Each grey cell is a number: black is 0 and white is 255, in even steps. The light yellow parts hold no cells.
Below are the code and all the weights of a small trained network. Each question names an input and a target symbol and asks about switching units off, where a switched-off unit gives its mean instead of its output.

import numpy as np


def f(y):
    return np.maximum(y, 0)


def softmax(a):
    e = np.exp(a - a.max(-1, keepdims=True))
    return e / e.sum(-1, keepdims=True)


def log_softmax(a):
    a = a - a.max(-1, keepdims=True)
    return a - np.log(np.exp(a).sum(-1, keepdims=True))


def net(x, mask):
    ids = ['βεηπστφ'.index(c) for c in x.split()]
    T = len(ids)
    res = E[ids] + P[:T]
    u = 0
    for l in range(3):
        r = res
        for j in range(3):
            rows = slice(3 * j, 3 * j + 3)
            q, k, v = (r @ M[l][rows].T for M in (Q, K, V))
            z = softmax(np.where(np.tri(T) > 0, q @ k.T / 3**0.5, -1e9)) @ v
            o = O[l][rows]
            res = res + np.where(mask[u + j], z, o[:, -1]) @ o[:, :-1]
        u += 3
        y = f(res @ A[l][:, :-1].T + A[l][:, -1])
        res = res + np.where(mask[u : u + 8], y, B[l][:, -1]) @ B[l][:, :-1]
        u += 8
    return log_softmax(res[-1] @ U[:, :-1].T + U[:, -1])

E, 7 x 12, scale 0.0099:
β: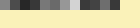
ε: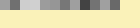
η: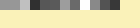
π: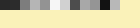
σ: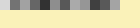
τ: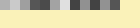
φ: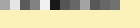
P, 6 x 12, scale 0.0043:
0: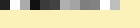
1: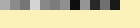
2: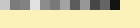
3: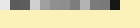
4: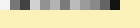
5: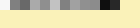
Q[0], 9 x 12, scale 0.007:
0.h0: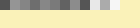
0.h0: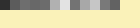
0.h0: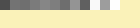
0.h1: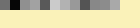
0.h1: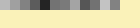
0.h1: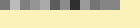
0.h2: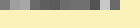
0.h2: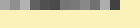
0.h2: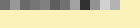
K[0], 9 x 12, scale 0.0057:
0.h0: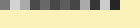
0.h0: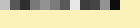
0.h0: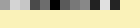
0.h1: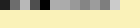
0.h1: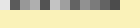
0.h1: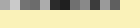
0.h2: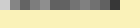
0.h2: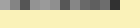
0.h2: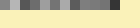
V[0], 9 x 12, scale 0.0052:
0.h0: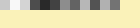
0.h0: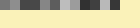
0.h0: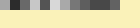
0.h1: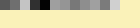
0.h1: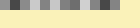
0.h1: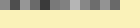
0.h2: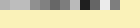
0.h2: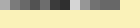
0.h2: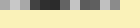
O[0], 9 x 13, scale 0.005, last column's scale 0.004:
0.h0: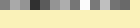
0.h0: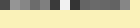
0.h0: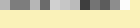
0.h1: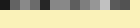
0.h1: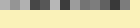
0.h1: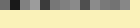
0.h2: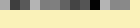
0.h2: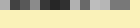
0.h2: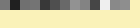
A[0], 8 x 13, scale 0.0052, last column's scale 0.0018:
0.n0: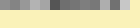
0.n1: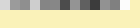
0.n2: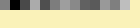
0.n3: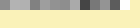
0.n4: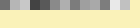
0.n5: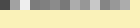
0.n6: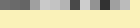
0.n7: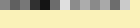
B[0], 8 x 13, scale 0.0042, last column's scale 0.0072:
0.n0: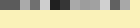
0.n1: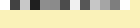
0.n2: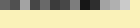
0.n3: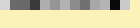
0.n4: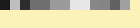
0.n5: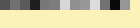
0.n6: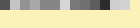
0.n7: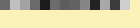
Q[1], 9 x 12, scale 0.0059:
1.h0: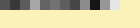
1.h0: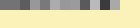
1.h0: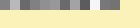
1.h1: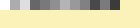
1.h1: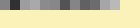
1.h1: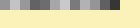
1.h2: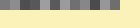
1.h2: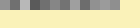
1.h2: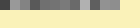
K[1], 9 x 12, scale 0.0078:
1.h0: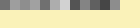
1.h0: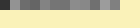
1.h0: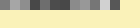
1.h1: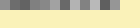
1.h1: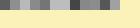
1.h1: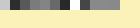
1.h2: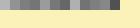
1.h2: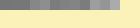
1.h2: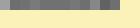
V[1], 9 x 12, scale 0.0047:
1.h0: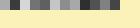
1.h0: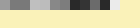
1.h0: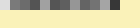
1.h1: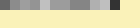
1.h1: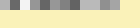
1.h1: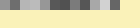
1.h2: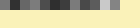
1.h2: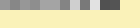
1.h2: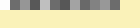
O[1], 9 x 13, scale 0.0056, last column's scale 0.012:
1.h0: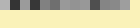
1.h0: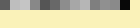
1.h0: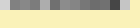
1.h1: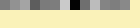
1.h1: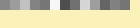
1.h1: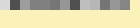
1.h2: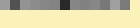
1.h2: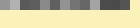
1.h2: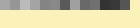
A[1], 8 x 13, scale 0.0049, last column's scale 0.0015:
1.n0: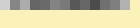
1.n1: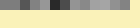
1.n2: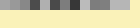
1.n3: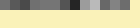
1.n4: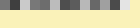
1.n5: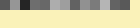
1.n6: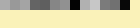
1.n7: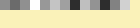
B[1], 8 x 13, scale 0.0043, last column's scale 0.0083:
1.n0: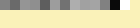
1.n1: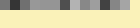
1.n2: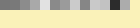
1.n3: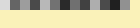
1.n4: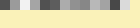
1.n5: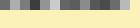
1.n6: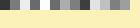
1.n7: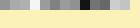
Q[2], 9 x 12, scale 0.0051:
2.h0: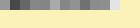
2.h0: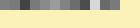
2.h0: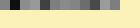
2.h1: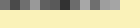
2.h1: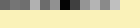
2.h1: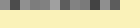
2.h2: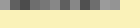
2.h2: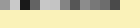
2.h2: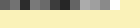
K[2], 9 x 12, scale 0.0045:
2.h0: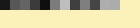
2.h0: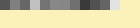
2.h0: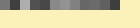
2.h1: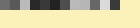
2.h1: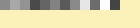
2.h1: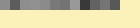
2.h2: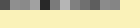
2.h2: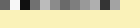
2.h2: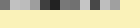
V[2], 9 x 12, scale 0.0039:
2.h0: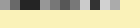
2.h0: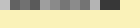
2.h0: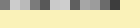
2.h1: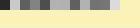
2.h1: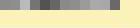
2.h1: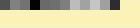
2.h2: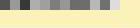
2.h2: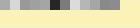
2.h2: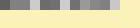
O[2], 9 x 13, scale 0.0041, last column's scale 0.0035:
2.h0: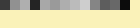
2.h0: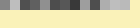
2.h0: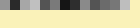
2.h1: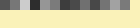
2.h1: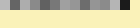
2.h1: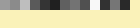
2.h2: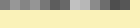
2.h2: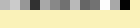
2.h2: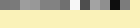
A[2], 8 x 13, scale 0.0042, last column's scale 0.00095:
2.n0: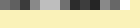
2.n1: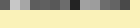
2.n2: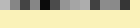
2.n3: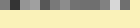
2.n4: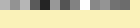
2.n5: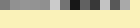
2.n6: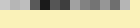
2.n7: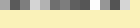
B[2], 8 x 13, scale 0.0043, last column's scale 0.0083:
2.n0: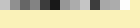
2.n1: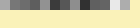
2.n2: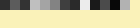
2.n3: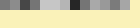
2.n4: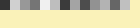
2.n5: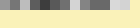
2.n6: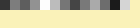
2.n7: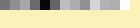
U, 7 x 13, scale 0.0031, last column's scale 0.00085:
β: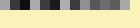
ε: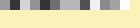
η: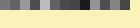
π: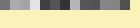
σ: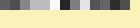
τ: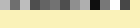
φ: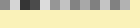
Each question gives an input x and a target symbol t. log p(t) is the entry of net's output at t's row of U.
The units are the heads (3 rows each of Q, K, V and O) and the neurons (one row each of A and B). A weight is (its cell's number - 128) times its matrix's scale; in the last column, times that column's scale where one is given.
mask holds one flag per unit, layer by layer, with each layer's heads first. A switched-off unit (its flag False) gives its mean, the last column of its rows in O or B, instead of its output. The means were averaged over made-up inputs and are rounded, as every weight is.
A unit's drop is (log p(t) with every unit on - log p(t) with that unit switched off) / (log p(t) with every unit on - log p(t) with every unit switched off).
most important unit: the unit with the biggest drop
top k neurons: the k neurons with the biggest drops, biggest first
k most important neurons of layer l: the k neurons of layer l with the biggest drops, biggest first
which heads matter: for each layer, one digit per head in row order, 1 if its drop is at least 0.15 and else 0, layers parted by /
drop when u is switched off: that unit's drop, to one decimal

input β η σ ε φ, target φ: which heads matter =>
010 / 000 / 101
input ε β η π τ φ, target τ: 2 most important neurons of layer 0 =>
(0.n6; 0.n1)
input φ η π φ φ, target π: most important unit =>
0.h0
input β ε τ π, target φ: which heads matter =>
011 / 010 / 110
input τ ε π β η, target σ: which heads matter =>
111 / 101 / 111
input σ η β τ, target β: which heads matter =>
100 / 010 / 011
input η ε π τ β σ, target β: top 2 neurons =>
(0.n6; 2.n0)
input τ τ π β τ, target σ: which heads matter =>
111 / 101 / 111
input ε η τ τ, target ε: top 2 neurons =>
(1.n6; 1.n4)
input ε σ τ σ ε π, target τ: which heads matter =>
000 / 100 / 011
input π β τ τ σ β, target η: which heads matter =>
001 / 101 / 010
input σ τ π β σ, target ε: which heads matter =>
111 / 101 / 110
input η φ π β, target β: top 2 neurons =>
(2.n0; 0.n7)
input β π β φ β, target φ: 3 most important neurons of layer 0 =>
(0.n2; 0.n1; 0.n7)
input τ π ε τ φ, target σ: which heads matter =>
111 / 001 / 111
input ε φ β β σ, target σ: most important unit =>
2.n2
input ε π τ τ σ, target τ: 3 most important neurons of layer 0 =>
(0.n6; 0.n1; 0.n3)
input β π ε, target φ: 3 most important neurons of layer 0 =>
(0.n2; 0.n1; 0.n7)
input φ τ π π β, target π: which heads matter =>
100 / 100 / 111
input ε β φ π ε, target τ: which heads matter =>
000 / 100 / 011
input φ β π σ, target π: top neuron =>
(0.n6)
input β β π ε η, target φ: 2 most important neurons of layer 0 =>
(0.n2; 0.n1)
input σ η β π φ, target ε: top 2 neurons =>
(0.n1; 2.n7)
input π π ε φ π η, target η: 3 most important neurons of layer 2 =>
(2.n0; 2.n1; 2.n7)
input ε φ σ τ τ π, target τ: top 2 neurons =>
(0.n1; 0.n6)
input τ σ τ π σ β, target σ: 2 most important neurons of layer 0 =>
(0.n7; 0.n6)
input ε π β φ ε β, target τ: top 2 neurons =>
(1.n7; 0.n6)
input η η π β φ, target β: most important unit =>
1.h0
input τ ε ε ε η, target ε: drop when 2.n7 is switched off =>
0.2
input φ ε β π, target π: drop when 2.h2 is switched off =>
0.3
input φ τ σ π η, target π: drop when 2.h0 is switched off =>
0.5
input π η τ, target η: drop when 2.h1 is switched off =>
1.0
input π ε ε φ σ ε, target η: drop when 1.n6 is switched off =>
0.0
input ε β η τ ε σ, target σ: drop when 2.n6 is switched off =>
0.2
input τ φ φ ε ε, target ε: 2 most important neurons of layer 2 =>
(2.n7; 2.n2)
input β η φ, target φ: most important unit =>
0.h1
